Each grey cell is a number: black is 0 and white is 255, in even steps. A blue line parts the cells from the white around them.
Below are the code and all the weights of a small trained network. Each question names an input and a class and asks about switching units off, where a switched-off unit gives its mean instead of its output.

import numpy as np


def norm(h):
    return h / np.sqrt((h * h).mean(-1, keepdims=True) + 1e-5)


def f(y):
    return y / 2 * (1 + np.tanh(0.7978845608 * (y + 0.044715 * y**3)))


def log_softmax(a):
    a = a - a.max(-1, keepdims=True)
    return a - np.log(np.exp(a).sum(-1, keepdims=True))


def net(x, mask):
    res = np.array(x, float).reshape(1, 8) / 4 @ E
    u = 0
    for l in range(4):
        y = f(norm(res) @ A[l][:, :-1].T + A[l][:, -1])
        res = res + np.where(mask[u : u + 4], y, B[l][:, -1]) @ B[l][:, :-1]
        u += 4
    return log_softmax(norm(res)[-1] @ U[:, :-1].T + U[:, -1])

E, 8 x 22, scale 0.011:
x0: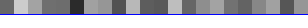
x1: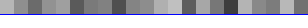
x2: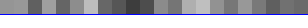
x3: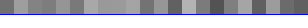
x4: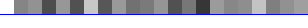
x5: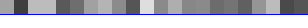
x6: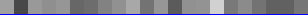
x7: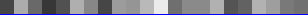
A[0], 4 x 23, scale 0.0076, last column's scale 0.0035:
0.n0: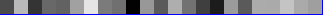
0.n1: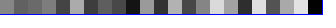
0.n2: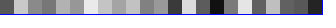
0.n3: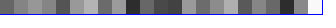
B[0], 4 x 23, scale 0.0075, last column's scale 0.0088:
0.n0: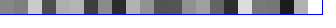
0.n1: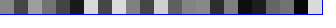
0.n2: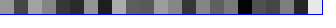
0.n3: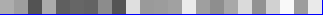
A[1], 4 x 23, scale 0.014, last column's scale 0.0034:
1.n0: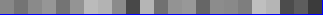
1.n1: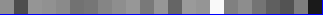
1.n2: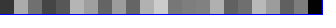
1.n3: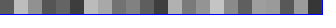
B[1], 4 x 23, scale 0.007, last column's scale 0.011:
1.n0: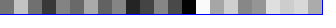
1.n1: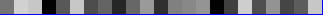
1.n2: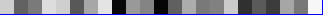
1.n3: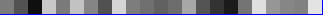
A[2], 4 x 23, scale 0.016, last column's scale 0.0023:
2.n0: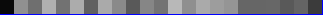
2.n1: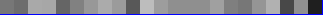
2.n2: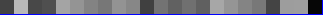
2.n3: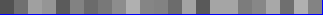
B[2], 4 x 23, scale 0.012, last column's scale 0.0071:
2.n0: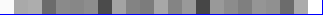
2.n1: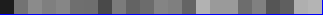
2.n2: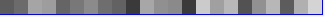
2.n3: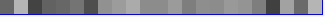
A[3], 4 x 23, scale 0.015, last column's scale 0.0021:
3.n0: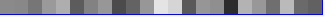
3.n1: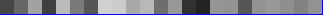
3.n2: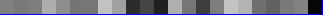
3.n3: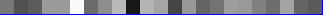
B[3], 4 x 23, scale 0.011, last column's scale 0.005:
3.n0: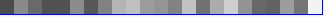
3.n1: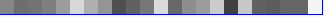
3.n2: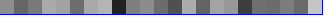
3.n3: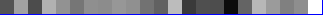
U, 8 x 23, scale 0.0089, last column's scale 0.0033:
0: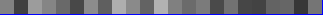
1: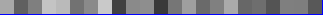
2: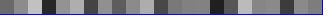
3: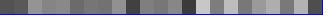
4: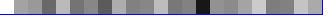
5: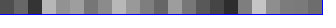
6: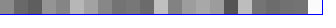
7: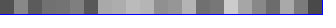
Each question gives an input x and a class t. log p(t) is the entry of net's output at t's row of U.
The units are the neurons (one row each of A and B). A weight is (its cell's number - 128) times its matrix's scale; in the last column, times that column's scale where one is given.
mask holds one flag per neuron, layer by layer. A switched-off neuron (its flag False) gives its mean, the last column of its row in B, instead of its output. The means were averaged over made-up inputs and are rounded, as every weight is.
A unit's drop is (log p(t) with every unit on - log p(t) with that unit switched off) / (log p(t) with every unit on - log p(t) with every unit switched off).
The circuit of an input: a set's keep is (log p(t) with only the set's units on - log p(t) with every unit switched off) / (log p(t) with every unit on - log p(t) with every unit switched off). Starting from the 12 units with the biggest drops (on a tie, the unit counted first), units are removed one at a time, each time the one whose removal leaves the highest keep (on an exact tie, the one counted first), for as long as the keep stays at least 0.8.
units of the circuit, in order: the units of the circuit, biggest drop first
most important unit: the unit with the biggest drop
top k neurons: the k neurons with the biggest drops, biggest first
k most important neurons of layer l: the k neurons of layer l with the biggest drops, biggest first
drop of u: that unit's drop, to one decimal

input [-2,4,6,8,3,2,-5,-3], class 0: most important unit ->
0.n2
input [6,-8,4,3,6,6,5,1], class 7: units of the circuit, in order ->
0.n3, 2.n3
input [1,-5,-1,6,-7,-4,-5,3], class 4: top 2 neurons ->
2.n0, 0.n1
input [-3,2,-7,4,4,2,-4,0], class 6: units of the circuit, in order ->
3.n1, 2.n0
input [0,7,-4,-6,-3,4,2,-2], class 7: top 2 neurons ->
3.n0, 0.n2
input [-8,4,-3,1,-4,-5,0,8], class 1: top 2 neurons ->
1.n2, 1.n3
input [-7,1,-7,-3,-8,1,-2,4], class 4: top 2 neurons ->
2.n0, 1.n3
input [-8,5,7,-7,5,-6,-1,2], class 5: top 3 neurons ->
3.n3, 0.n2, 2.n0
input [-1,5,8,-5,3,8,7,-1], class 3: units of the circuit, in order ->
1.n0, 2.n1
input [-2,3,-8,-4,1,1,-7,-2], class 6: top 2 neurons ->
3.n1, 1.n1
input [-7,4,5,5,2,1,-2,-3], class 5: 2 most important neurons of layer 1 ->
1.n2, 1.n1
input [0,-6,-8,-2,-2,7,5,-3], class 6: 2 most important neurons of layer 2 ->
2.n3, 2.n2
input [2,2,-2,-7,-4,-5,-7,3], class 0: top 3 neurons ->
0.n1, 1.n1, 0.n3
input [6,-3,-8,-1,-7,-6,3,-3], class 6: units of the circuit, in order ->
3.n1
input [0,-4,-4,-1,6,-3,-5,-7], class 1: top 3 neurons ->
3.n2, 2.n0, 1.n1
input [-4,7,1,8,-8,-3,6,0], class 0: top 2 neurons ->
0.n2, 0.n3
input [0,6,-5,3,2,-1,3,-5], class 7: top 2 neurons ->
3.n0, 1.n2
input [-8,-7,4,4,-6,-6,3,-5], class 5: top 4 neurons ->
3.n3, 1.n2, 0.n3, 1.n0
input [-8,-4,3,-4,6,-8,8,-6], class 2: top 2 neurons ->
1.n1, 1.n2
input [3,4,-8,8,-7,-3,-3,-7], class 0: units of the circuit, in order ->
0.n2
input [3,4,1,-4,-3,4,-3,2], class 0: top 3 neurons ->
0.n1, 0.n3, 1.n1
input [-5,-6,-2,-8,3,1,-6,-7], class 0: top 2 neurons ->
0.n1, 1.n2
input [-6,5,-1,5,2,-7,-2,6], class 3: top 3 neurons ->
2.n2, 0.n1, 1.n3
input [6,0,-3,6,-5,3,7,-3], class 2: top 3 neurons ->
1.n1, 0.n1, 1.n2
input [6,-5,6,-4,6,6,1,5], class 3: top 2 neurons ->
1.n0, 2.n0
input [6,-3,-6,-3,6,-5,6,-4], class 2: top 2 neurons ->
1.n1, 1.n2
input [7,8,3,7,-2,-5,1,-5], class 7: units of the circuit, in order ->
3.n0
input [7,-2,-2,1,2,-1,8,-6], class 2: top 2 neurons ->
1.n1, 1.n2
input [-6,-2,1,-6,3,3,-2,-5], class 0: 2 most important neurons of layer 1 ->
1.n3, 1.n2
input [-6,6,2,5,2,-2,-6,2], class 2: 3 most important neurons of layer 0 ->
0.n0, 0.n1, 0.n3
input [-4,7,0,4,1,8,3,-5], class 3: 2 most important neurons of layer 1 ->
1.n0, 1.n2
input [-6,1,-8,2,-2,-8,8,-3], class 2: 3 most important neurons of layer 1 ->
1.n1, 1.n0, 1.n3
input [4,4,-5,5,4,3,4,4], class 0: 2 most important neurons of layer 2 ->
2.n0, 2.n3
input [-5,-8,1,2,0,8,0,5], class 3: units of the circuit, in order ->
1.n0
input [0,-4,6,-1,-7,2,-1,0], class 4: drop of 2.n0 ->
0.8
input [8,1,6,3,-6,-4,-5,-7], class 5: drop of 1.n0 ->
0.0
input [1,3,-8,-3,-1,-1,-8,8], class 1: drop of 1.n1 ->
0.1
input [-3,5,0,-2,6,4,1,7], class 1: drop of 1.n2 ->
1.0
